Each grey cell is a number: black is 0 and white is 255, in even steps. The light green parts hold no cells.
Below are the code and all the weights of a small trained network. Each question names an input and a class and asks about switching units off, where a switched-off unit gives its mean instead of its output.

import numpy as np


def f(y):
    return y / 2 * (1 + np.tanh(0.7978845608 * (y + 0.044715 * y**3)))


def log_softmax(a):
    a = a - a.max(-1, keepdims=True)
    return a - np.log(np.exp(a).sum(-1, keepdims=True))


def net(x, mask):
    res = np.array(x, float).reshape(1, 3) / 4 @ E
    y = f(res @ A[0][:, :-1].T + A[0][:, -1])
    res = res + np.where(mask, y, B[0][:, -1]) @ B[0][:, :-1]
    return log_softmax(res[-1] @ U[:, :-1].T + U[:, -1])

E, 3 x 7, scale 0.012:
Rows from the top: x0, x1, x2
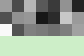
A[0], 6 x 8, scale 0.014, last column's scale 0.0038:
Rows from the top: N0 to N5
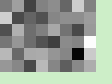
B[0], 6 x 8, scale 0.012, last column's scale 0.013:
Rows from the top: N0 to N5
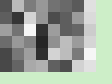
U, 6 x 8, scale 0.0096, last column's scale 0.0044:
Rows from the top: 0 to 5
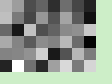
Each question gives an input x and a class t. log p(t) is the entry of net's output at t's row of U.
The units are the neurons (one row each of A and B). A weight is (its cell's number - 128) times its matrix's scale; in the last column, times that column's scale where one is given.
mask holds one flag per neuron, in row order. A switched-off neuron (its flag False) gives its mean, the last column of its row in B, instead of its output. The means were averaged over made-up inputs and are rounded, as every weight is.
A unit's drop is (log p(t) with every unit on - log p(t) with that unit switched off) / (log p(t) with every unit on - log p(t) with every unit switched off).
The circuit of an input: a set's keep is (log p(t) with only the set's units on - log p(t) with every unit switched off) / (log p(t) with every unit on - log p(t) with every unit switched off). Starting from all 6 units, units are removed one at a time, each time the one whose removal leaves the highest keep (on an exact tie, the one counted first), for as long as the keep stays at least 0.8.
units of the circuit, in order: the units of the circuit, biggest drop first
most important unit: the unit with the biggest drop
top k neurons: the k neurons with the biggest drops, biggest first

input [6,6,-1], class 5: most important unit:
N3
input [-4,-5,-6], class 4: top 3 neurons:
[N4; N5; N3]
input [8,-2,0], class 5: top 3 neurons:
[N4; N5; N2]
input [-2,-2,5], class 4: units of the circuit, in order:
[N4; N2]
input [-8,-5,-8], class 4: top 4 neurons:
[N5; N4; N3; N0]
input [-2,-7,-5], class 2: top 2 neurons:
[N2; N5]
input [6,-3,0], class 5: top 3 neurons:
[N4; N5; N2]
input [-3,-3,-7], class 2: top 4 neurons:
[N2; N4; N3; N5]
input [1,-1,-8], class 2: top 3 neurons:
[N2; N0; N4]
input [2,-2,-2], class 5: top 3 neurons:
[N1; N5; N4]
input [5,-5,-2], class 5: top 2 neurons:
[N4; N1]
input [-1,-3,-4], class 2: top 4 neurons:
[N2; N3; N4; N0]
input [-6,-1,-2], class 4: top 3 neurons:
[N4; N3; N5]
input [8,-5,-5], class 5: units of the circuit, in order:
[N4]
